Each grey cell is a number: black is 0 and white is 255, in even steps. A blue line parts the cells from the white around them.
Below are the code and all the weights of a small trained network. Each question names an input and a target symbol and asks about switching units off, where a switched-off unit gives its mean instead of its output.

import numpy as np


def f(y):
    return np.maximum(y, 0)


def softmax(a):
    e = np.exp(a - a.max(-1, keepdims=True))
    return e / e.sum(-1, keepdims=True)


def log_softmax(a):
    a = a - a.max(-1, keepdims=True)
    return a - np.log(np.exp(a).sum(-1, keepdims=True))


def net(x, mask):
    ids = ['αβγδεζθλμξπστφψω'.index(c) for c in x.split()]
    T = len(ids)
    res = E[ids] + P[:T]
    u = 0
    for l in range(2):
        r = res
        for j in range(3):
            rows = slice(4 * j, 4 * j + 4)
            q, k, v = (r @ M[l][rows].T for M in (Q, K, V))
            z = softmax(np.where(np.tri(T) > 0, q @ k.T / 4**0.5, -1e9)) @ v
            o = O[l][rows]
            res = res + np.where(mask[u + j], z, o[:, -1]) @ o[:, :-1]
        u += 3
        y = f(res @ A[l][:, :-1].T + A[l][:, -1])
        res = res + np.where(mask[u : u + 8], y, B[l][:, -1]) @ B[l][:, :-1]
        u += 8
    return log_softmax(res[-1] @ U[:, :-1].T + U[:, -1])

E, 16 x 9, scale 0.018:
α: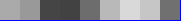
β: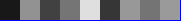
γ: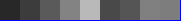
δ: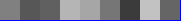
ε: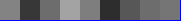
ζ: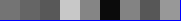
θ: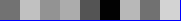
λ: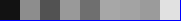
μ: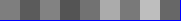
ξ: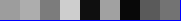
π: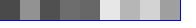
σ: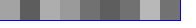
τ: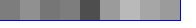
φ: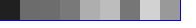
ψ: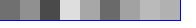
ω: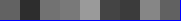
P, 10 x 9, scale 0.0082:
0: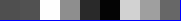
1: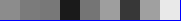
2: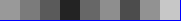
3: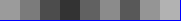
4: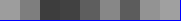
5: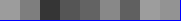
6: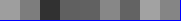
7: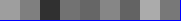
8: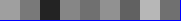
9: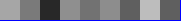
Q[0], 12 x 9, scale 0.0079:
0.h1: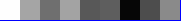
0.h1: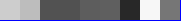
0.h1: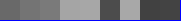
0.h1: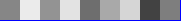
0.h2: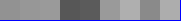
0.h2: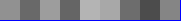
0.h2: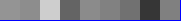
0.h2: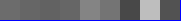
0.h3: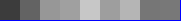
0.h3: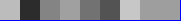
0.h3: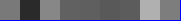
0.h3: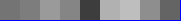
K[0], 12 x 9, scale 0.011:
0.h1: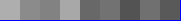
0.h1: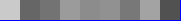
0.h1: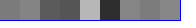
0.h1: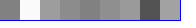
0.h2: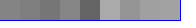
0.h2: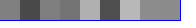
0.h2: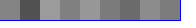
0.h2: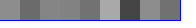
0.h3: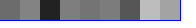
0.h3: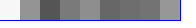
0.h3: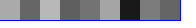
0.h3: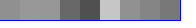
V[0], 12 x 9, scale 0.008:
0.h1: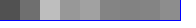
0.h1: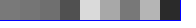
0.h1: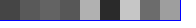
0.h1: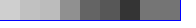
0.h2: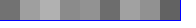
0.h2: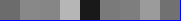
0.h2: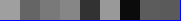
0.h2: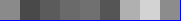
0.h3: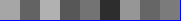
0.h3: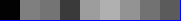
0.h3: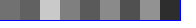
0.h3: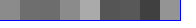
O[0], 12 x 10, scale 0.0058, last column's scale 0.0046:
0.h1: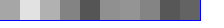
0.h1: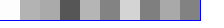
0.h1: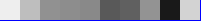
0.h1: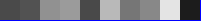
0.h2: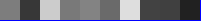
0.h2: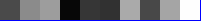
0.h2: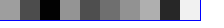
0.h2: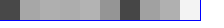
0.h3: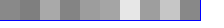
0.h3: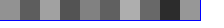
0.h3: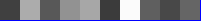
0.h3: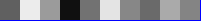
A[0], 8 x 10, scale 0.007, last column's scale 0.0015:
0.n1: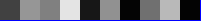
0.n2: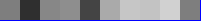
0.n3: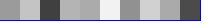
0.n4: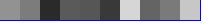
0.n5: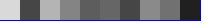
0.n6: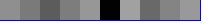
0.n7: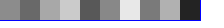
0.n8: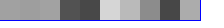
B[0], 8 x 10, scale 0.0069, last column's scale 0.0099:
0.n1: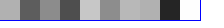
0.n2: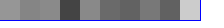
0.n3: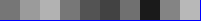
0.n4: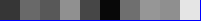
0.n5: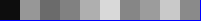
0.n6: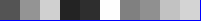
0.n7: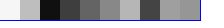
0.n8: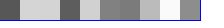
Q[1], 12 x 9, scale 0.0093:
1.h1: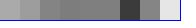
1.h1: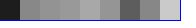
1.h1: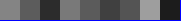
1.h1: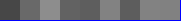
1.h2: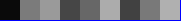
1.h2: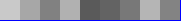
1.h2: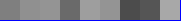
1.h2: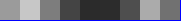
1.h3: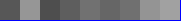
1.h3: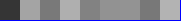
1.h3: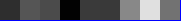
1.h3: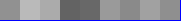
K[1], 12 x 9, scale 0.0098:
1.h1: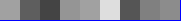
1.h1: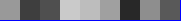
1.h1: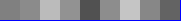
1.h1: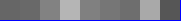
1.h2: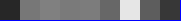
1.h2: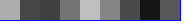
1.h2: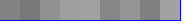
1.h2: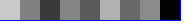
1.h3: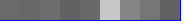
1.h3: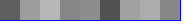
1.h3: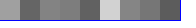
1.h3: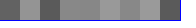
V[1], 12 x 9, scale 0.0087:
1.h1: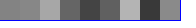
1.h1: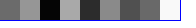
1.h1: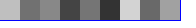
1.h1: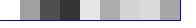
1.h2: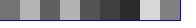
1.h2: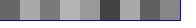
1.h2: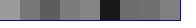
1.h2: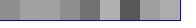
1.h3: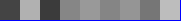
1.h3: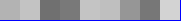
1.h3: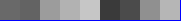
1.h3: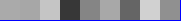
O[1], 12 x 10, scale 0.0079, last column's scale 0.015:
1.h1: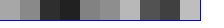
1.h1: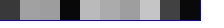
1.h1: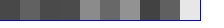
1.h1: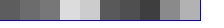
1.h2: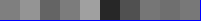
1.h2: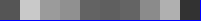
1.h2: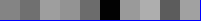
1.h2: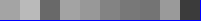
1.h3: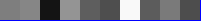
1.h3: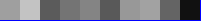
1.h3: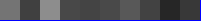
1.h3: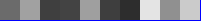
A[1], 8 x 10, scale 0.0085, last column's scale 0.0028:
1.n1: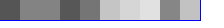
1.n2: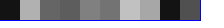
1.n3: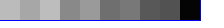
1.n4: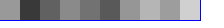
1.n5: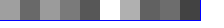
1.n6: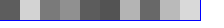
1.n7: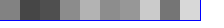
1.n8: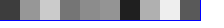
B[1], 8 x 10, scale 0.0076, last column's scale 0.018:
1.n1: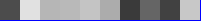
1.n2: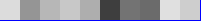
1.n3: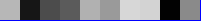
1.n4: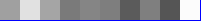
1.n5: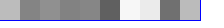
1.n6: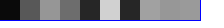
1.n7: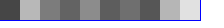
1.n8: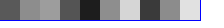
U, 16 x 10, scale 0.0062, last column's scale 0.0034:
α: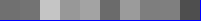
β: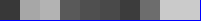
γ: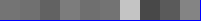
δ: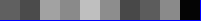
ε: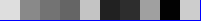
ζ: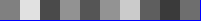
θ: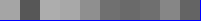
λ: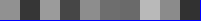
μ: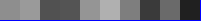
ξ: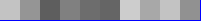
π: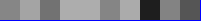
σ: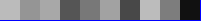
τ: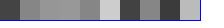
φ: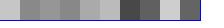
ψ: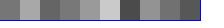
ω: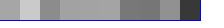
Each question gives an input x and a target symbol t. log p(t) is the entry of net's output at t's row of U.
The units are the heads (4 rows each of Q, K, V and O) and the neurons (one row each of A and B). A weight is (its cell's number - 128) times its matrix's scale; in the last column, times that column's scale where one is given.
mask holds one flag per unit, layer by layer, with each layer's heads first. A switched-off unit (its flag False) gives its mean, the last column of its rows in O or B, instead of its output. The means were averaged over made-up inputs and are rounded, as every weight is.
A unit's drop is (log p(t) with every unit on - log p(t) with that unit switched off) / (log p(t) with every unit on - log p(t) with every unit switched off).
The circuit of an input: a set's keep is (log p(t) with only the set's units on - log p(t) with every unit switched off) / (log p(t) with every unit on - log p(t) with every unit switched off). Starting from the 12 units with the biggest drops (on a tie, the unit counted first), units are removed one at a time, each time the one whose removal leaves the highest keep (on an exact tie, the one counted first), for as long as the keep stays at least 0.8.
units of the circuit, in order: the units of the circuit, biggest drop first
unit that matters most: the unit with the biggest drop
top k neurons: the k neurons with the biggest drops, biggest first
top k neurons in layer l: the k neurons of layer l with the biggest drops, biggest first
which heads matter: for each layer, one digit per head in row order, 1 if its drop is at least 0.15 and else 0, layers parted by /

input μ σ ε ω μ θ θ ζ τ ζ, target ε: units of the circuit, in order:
[1.n8]
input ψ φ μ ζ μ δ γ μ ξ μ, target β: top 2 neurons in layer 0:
[0.n4, 0.n1]
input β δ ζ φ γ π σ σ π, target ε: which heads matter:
001 / 001
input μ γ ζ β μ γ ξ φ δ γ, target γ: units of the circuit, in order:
[1.h3, 0.h1]
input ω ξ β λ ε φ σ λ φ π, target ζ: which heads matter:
111 / 111
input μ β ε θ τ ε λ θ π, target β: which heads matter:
110 / 110
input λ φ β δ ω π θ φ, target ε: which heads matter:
101 / 001
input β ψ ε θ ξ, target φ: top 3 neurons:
[0.n1, 0.n6, 0.n4]
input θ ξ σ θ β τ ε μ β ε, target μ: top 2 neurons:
[0.n1, 0.n7]
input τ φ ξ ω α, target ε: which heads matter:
011 / 110
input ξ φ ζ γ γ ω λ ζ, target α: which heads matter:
111 / 111
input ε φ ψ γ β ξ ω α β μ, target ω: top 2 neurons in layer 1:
[1.n1, 1.n2]
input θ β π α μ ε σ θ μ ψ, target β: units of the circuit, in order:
[1.h1, 0.h2, 1.n8]
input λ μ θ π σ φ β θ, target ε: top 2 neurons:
[0.n1, 0.n6]
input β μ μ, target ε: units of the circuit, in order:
[0.n6, 1.n8]
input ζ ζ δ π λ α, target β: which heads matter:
010 / 110
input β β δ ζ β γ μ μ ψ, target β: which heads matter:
100 / 100
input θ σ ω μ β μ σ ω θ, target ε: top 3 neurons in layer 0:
[0.n1, 0.n7, 0.n8]
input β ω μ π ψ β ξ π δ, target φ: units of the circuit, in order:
[0.h1, 0.n1, 1.h1, 1.h2]
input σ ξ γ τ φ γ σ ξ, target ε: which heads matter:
010 / 010
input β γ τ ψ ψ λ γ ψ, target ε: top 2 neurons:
[0.n6, 0.n1]
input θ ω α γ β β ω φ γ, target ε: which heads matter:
111 / 001
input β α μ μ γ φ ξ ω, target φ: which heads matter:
110 / 111
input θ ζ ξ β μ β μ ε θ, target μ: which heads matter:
111 / 111
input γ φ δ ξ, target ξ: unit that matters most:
0.h2
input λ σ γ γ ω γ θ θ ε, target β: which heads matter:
100 / 100
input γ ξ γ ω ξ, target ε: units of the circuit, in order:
[1.h2]
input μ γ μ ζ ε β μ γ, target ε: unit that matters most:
0.h1
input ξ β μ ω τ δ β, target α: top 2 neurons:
[0.n1, 1.n1]
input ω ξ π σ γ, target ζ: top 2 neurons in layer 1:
[1.n1, 1.n5]
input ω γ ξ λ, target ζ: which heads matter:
111 / 111
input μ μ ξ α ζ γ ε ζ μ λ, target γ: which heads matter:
111 / 101
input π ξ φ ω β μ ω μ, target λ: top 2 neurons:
[0.n1, 1.n5]
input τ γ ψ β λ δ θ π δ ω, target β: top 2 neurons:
[0.n1, 0.n7]
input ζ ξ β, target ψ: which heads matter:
111 / 011
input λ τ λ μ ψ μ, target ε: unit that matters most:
0.n6
